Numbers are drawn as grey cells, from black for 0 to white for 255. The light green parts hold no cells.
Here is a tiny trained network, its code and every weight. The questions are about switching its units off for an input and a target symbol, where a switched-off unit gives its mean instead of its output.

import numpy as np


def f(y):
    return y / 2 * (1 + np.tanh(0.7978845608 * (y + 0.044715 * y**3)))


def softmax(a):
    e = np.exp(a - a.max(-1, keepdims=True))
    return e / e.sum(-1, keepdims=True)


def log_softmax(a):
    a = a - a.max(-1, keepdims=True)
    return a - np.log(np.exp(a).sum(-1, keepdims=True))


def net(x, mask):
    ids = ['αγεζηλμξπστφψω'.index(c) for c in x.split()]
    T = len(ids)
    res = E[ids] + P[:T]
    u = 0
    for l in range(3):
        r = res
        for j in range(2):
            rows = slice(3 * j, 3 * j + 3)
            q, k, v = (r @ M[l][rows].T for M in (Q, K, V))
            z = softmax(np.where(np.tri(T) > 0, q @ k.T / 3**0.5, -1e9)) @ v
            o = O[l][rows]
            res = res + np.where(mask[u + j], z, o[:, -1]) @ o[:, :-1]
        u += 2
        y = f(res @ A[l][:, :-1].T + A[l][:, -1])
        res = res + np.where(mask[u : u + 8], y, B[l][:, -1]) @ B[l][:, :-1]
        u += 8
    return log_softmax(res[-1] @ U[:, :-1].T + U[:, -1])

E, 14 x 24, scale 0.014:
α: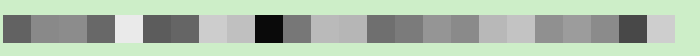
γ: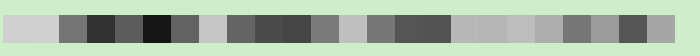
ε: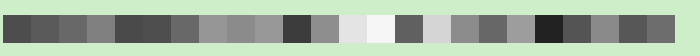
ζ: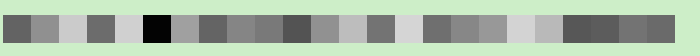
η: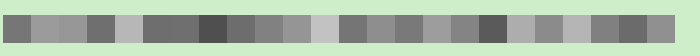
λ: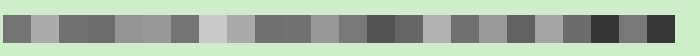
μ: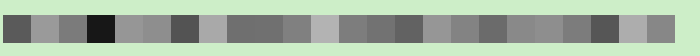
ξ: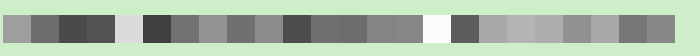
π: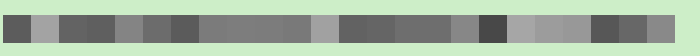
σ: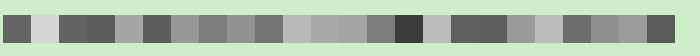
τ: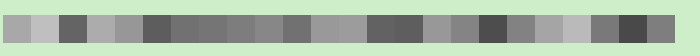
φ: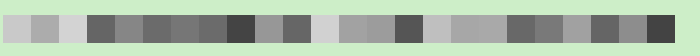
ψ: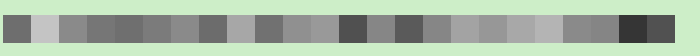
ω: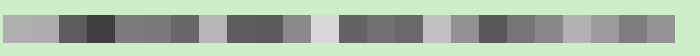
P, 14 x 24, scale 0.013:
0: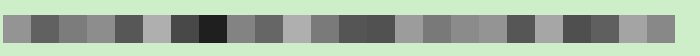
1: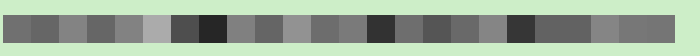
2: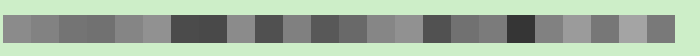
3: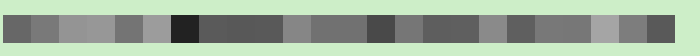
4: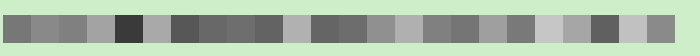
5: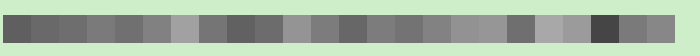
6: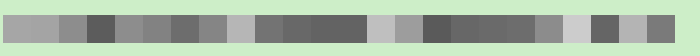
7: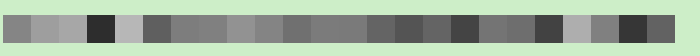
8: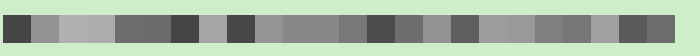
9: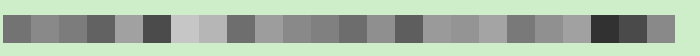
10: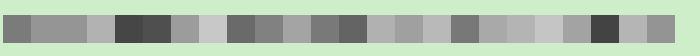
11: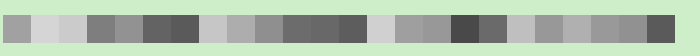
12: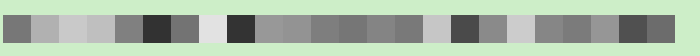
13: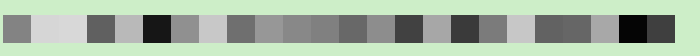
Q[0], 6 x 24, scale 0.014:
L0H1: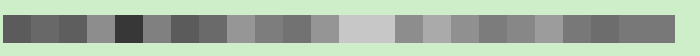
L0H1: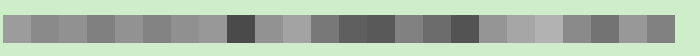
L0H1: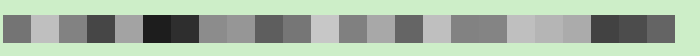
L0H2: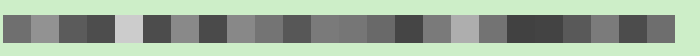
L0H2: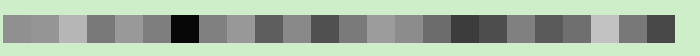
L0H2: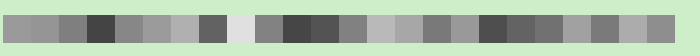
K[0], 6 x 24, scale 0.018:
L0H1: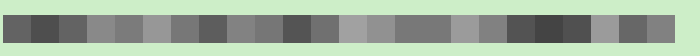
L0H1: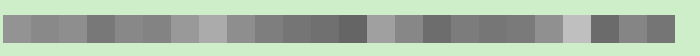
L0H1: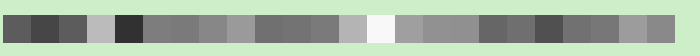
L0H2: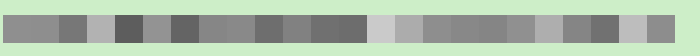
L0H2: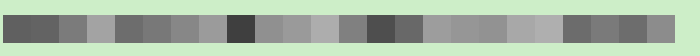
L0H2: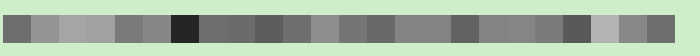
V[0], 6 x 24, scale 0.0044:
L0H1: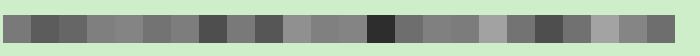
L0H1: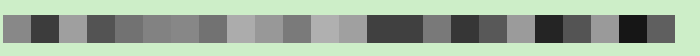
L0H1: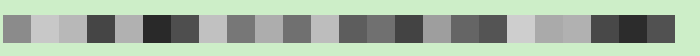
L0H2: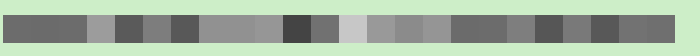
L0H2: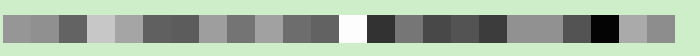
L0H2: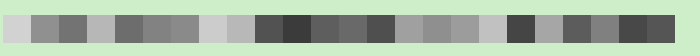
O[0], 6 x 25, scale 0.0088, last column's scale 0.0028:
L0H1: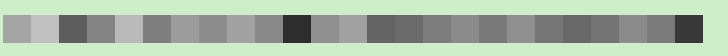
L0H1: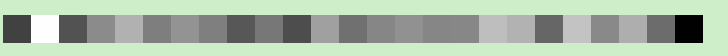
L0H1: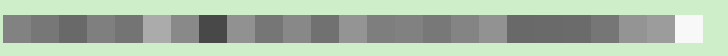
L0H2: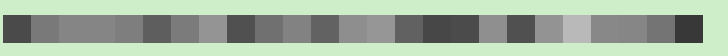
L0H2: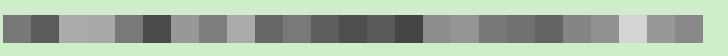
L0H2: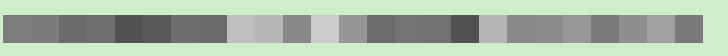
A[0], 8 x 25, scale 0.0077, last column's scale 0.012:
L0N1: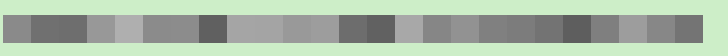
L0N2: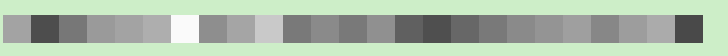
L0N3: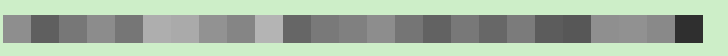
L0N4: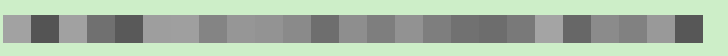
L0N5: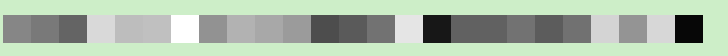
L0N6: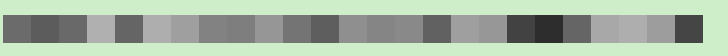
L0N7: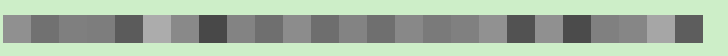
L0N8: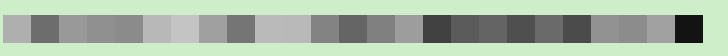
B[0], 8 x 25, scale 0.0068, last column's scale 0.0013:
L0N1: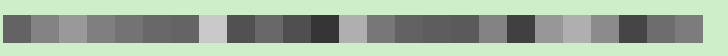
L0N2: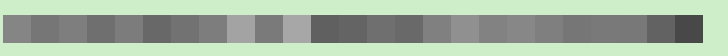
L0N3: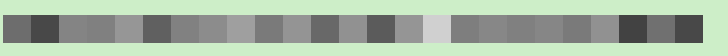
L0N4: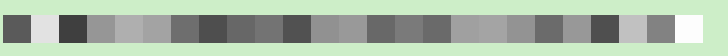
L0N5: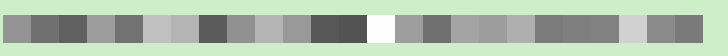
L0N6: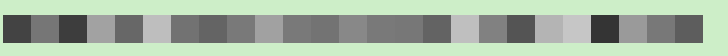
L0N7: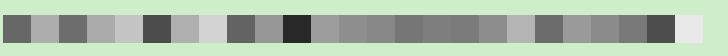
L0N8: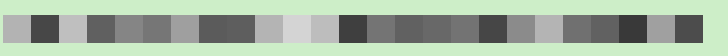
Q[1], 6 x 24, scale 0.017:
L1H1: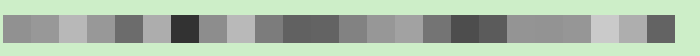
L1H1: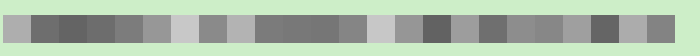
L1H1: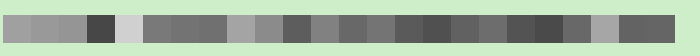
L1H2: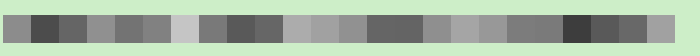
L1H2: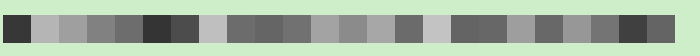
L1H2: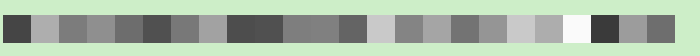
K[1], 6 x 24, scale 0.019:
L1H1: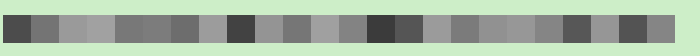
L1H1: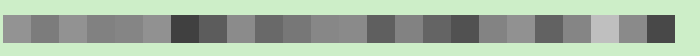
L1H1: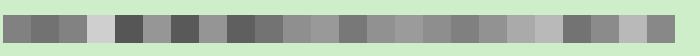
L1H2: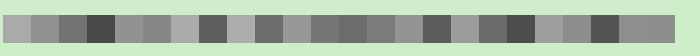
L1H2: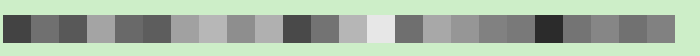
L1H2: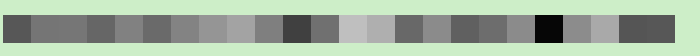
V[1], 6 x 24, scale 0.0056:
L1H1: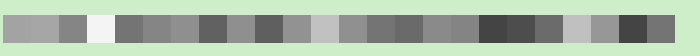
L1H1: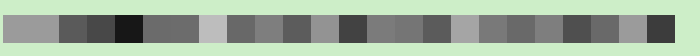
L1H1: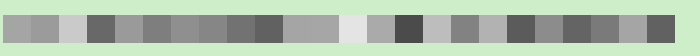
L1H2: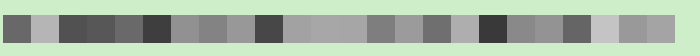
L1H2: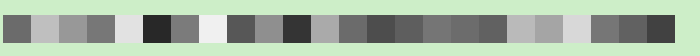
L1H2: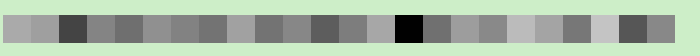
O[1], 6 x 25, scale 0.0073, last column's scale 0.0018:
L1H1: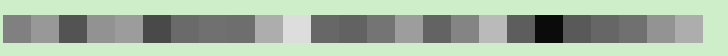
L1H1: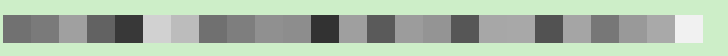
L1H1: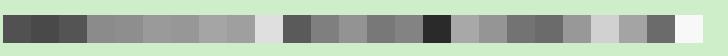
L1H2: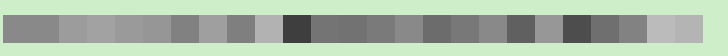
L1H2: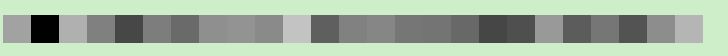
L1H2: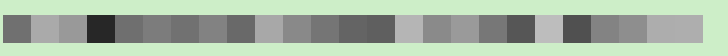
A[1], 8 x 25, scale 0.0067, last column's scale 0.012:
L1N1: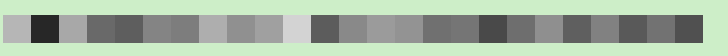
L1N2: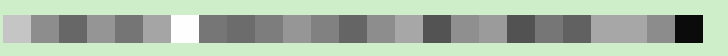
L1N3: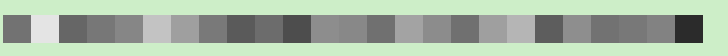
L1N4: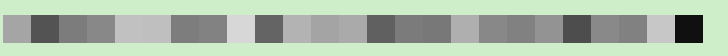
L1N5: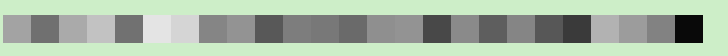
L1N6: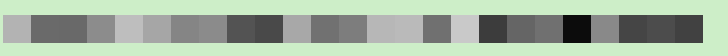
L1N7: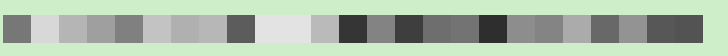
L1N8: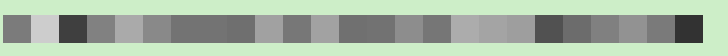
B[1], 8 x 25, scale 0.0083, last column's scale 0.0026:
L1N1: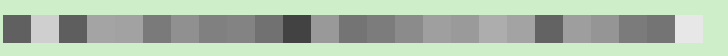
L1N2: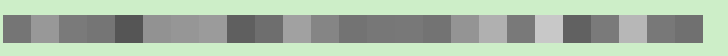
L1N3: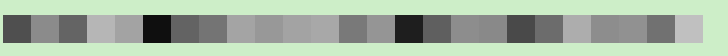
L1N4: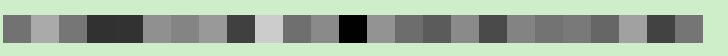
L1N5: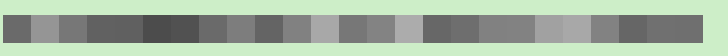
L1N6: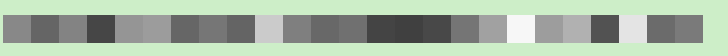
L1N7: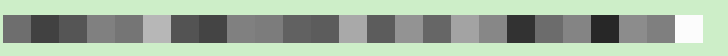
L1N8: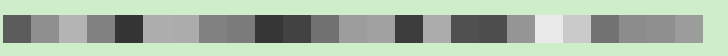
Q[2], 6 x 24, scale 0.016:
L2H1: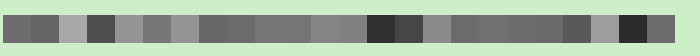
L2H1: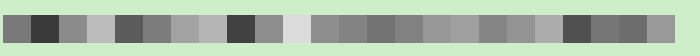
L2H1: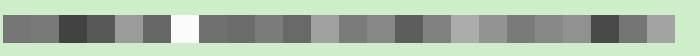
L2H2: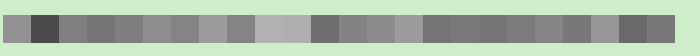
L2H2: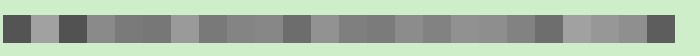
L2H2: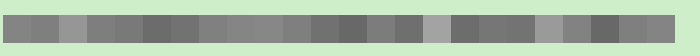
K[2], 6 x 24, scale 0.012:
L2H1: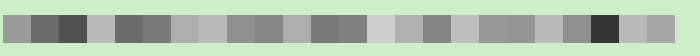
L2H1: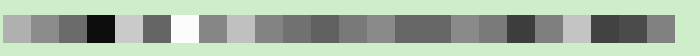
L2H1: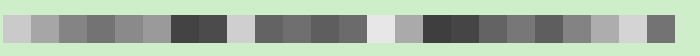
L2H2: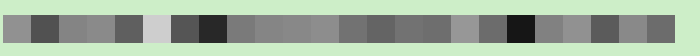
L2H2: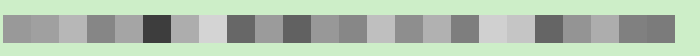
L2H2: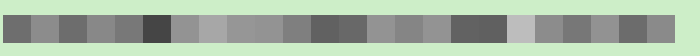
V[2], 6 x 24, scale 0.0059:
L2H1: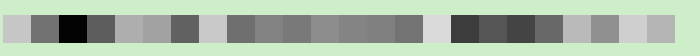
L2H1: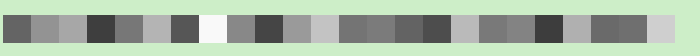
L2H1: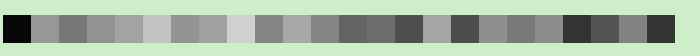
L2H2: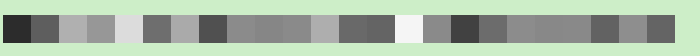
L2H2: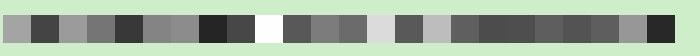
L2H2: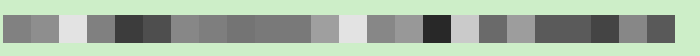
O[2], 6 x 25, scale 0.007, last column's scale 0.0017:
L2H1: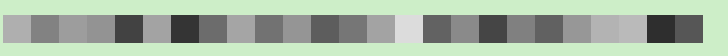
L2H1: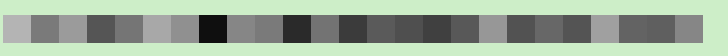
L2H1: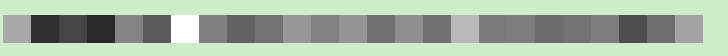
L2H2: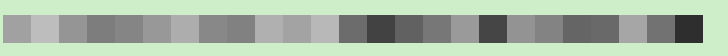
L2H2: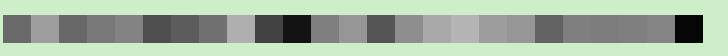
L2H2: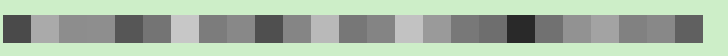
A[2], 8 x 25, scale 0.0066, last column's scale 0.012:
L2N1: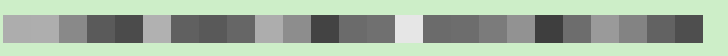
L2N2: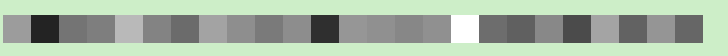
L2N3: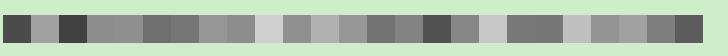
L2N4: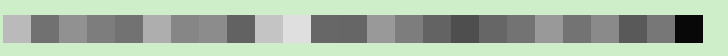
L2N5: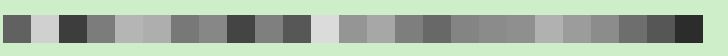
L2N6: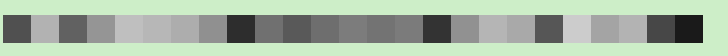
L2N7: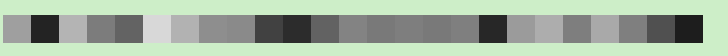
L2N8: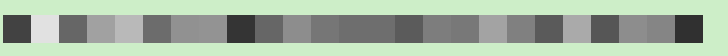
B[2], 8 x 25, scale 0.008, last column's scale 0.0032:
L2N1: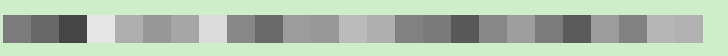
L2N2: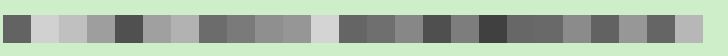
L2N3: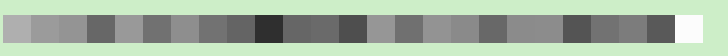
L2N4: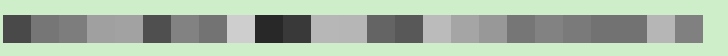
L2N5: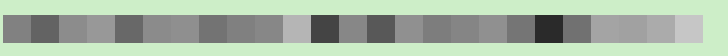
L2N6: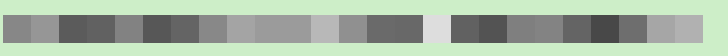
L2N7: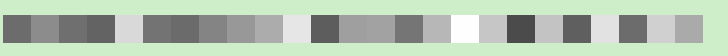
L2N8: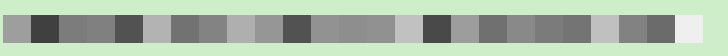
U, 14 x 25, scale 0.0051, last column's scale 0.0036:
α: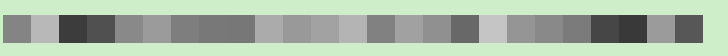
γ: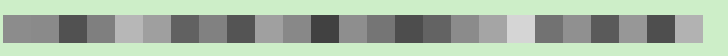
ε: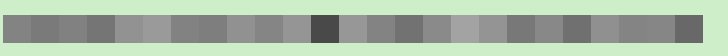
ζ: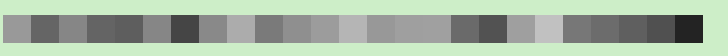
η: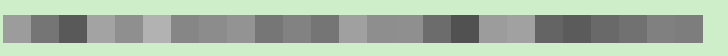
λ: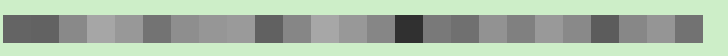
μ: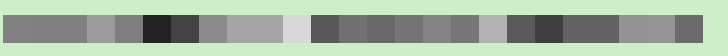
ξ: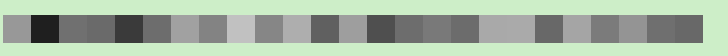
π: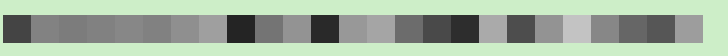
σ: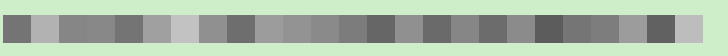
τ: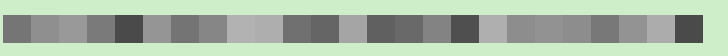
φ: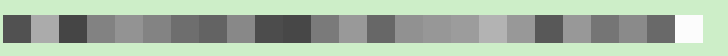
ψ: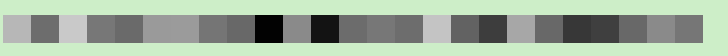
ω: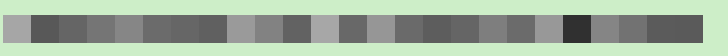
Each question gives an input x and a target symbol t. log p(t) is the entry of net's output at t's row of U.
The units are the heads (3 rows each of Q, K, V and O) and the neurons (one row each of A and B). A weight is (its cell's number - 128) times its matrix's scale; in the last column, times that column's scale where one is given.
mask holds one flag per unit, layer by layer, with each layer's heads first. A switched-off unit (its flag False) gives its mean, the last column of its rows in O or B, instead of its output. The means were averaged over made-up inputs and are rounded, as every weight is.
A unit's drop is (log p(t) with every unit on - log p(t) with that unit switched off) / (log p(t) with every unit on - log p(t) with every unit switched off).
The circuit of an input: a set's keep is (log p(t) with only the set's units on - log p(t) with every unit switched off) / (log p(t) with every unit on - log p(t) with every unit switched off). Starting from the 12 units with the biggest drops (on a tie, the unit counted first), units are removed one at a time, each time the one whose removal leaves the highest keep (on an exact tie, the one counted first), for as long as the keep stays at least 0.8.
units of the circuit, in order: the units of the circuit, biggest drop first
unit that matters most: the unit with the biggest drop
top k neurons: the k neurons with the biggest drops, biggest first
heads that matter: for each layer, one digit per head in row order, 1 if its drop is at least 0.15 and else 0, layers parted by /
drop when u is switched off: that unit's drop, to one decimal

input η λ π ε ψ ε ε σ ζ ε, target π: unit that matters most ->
L0H2
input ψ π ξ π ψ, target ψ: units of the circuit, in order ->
[L1H1; L0H2]
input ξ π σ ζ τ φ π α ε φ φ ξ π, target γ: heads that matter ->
10 / 00 / 01
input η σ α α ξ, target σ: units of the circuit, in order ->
[L2N2; L2H1; L1H1; L0H2]
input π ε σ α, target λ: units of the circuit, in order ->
[L2H2; L2N4; L0H1]
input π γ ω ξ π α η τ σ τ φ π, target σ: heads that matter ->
01 / 10 / 10
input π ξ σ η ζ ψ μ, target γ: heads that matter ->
01 / 10 / 00
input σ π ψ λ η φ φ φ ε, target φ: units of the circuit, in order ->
[L2H2; L0H1]
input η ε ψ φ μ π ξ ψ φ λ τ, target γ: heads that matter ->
00 / 00 / 01
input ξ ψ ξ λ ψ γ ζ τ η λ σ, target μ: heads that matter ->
00 / 10 / 00
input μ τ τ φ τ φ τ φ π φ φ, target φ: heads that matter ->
00 / 10 / 01
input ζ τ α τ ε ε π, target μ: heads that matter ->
11 / 10 / 00
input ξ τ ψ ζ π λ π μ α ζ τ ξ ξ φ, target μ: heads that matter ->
11 / 10 / 00
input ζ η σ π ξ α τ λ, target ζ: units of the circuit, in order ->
[L2H1; L1H1]
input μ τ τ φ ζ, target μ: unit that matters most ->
L1H1
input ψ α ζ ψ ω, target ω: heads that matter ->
00 / 10 / 10
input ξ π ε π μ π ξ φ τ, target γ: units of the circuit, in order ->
[L2H2; L1H2]
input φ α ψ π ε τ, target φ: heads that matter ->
00 / 01 / 01
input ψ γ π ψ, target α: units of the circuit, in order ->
[L0H2; L2H1]
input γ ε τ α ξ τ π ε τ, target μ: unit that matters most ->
L1H2
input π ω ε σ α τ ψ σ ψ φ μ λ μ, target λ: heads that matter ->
00 / 01 / 01
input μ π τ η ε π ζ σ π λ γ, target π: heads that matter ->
10 / 01 / 01
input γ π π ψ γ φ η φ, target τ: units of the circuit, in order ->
[L2H1; L1H1; L0H2]
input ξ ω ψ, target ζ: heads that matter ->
00 / 10 / 10
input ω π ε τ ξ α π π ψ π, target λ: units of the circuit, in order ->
[L2N4; L2H2; L1H2]
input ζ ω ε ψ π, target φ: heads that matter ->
10 / 01 / 01
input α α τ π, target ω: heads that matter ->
00 / 10 / 10
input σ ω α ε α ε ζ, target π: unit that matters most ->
L0H1
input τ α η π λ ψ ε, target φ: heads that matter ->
00 / 01 / 01
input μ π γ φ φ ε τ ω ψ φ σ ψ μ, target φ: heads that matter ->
00 / 00 / 01
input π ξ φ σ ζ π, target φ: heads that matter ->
00 / 10 / 01
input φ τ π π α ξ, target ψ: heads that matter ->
00 / 10 / 00
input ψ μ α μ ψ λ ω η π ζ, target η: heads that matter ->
00 / 00 / 10
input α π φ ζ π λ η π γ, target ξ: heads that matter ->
11 / 00 / 10
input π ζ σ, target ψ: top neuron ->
[L0N7]
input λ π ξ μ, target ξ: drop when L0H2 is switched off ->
0.3
